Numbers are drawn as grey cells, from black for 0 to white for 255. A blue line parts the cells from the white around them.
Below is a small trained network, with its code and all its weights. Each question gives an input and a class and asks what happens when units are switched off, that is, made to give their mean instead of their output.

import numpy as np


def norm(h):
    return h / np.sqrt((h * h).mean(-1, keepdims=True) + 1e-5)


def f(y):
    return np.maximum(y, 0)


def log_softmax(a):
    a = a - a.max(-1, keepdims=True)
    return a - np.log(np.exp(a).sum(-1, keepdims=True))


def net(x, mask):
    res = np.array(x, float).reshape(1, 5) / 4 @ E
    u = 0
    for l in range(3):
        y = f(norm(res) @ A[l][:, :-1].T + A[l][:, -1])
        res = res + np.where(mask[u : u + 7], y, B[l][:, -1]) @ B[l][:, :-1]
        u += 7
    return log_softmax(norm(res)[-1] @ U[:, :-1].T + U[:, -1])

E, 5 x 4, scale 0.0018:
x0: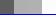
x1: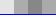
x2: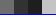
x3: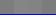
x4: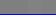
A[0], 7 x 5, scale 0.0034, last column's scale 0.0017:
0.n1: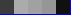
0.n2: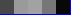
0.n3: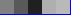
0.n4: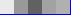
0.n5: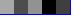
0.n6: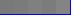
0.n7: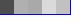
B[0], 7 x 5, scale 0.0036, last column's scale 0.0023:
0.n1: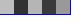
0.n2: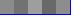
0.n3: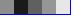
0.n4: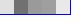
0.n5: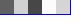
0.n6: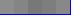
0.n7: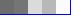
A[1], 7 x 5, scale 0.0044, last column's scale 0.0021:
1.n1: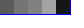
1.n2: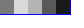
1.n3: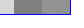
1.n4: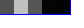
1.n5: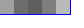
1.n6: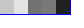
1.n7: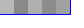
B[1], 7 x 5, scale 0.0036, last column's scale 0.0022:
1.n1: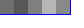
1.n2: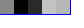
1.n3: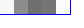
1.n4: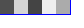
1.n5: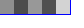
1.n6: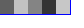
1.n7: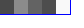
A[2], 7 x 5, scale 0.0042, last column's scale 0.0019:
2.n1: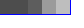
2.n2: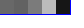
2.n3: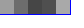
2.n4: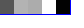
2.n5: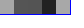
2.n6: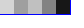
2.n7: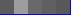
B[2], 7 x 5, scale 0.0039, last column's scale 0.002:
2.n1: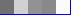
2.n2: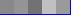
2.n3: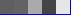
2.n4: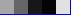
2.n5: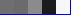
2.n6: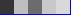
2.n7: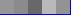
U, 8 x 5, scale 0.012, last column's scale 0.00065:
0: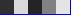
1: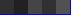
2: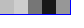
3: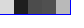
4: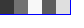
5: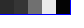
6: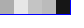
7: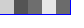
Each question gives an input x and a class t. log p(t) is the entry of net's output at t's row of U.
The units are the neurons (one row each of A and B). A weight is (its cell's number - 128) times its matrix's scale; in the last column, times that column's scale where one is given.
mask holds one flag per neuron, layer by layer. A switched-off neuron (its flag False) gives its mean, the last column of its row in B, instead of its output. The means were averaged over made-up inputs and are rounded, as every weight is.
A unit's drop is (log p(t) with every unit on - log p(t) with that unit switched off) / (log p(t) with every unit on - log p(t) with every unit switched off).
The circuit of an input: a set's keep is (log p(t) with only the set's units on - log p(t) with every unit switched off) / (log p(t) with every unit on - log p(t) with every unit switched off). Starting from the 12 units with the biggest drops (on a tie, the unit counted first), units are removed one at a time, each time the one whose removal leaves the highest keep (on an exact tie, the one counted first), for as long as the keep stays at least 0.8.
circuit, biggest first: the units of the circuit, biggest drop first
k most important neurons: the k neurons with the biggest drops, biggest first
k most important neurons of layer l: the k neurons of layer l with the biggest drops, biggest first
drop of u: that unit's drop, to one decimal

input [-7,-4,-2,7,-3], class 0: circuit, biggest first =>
1.n4, 0.n5
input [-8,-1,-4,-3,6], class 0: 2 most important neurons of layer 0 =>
0.n5, 0.n4
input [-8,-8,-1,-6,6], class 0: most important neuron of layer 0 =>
0.n5
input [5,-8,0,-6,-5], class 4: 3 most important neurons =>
0.n5, 0.n1, 1.n2
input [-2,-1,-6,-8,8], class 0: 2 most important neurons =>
0.n4, 1.n2
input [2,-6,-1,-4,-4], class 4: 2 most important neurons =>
0.n5, 0.n1
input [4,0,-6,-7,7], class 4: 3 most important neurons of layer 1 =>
1.n3, 1.n2, 1.n7
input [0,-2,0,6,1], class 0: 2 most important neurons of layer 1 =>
1.n3, 1.n5
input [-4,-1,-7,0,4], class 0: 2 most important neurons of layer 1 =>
1.n4, 1.n2
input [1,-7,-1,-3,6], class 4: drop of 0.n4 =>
-0.1
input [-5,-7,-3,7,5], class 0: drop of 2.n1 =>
0.0
